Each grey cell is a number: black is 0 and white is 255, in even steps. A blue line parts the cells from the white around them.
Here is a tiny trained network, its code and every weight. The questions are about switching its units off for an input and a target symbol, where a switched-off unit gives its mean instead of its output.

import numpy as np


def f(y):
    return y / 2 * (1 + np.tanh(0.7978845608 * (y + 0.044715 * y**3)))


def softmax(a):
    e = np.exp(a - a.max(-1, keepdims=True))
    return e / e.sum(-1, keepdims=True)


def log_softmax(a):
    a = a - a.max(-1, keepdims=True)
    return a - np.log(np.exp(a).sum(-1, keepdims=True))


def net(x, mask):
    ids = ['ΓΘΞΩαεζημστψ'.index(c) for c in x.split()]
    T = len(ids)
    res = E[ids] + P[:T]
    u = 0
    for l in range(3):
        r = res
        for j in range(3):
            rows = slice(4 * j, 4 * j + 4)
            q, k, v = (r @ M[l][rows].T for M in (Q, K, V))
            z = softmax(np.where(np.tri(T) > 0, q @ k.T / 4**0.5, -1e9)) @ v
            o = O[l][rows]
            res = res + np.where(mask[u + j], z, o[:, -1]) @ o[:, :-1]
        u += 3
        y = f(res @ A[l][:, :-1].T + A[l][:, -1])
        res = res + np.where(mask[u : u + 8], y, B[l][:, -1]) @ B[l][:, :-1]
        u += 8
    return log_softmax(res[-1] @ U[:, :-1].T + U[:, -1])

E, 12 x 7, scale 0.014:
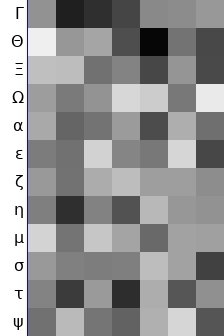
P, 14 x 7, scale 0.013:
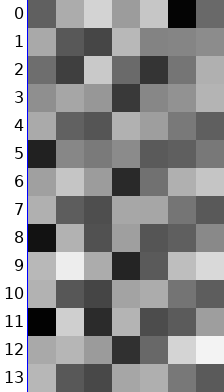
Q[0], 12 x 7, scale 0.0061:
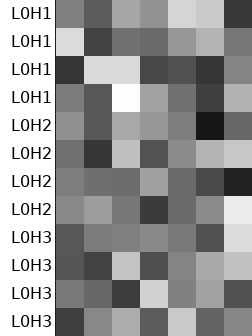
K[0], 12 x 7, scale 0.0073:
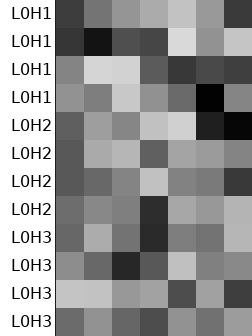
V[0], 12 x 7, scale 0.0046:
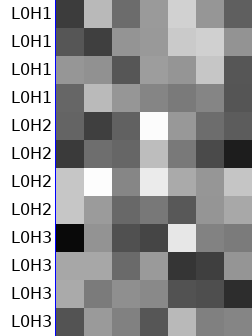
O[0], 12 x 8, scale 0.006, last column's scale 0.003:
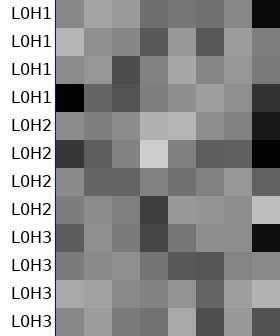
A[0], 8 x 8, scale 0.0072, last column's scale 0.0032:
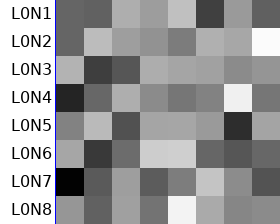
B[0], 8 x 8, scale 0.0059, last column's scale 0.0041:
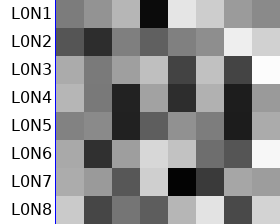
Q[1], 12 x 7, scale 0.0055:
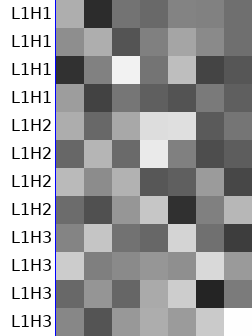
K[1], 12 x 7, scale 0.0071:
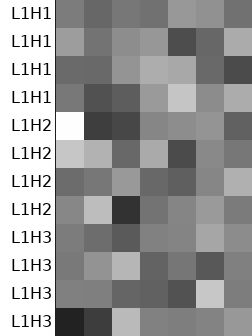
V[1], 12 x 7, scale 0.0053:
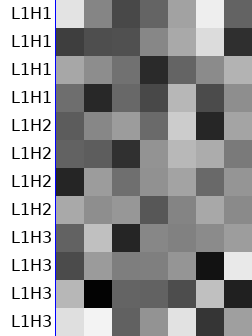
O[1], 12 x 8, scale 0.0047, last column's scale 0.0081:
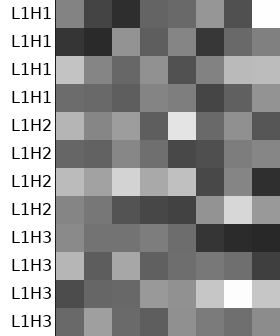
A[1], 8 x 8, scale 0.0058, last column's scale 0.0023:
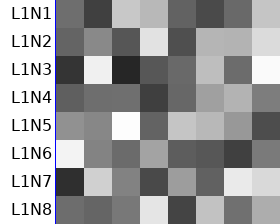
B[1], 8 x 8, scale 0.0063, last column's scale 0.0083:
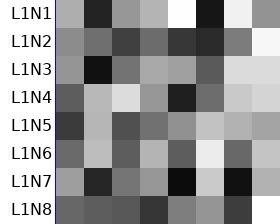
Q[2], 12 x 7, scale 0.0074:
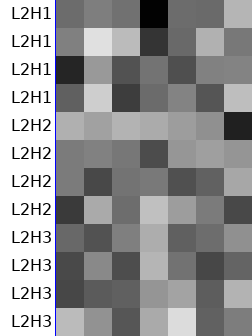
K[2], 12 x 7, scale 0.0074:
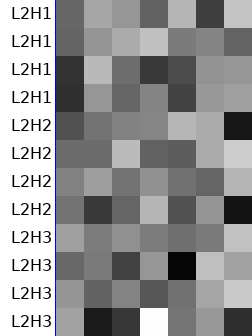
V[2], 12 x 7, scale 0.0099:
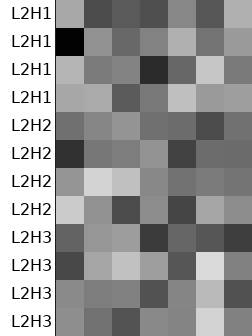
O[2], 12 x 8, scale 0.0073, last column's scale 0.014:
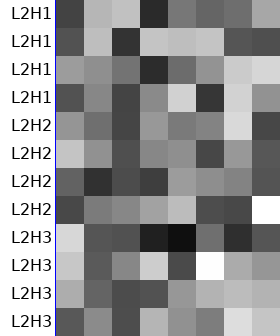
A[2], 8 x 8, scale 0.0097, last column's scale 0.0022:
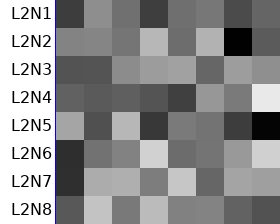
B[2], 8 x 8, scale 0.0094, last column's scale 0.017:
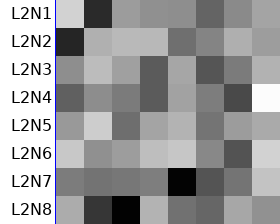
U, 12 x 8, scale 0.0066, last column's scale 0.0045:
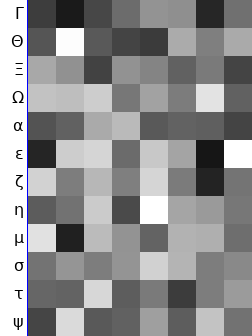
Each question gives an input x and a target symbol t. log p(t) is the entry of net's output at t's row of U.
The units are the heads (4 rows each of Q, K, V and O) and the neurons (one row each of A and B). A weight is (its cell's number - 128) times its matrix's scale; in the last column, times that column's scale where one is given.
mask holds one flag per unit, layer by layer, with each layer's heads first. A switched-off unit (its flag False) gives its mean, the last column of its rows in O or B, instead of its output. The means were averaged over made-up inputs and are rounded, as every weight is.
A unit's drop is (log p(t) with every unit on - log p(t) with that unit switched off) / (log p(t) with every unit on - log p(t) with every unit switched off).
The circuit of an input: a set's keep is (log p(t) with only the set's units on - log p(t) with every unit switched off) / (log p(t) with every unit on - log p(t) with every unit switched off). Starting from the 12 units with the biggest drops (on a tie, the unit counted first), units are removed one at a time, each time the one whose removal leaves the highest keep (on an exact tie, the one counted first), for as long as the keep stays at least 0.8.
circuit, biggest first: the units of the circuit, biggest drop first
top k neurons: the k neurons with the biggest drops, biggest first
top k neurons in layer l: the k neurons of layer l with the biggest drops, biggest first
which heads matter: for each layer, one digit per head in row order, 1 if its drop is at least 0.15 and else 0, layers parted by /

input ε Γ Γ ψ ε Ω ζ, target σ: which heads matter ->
010 / 100 / 101
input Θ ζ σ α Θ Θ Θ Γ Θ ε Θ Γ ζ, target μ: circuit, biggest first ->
[L2H1 L2H3 L1N3]
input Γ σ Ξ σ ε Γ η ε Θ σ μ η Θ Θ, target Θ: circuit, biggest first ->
[L1N6 L2N6 L2N1]
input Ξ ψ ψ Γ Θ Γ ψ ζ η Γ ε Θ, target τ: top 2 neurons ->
[L1N3 L1N6]
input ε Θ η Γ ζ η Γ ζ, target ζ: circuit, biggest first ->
[L2H3 L0N6 L2N6 L0H2]
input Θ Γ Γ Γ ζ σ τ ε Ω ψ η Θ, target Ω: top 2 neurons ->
[L1N3 L2N6]
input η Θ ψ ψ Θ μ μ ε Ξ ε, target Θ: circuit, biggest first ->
[L0H2 L2N6]
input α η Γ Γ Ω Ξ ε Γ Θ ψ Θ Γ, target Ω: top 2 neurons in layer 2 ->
[L2N6 L2N3]
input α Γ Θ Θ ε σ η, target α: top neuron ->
[L1N1]
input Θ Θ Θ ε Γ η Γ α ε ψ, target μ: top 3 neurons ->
[L1N7 L1N3 L1N2]
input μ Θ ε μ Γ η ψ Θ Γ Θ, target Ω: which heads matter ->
010 / 110 / 101
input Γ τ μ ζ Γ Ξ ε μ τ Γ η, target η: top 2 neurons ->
[L0N3 L0N6]
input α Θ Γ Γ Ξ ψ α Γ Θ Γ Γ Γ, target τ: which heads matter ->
010 / 100 / 110
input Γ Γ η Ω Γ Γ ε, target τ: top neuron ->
[L2N1]
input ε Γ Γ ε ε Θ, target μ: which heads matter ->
000 / 000 / 011
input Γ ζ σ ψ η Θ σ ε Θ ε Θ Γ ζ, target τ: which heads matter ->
010 / 010 / 011
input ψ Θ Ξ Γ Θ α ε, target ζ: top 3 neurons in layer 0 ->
[L0N3 L0N5 L0N6]
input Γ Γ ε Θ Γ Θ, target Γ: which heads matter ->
100 / 001 / 011
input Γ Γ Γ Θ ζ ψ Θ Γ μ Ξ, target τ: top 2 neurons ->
[L2N1 L1N4]
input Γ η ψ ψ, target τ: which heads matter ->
010 / 010 / 001
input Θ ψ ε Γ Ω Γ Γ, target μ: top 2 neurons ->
[L1N2 L1N5]
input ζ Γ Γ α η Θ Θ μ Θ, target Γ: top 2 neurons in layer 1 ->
[L1N8 L1N3]
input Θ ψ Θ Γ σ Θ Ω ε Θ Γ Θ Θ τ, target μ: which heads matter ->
011 / 110 / 101
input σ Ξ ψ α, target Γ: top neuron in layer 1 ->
[L1N5]
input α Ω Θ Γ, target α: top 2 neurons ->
[L1N1 L2N8]
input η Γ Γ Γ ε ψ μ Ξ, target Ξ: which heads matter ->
010 / 001 / 011
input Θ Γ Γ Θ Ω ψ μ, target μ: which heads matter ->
001 / 110 / 101
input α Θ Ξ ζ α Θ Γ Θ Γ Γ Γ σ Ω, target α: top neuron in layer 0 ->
[L0N8]
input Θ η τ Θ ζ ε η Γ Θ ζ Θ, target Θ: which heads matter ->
000 / 010 / 000
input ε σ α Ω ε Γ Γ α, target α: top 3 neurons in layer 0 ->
[L0N6 L0N3 L0N8]
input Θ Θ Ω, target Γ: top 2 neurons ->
[L0N4 L2N4]
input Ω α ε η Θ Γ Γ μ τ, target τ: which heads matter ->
010 / 100 / 100
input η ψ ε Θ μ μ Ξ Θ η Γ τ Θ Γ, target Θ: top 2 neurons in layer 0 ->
[L0N1 L0N8]
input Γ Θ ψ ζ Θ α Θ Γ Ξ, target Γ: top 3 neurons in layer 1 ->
[L1N8 L1N3 L1N4]
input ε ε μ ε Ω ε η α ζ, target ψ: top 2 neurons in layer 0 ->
[L0N8 L0N3]
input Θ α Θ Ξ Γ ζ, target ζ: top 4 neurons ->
[L2N6 L1N8 L1N2 L1N3]
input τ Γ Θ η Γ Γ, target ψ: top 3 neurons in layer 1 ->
[L1N5 L1N3 L1N2]
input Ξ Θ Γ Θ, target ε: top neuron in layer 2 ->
[L2N2]
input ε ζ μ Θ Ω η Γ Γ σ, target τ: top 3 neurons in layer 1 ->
[L1N3 L1N6 L1N8]
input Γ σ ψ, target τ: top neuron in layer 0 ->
[L0N3]
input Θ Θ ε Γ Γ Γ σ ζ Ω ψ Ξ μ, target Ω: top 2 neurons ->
[L1N3 L2N6]
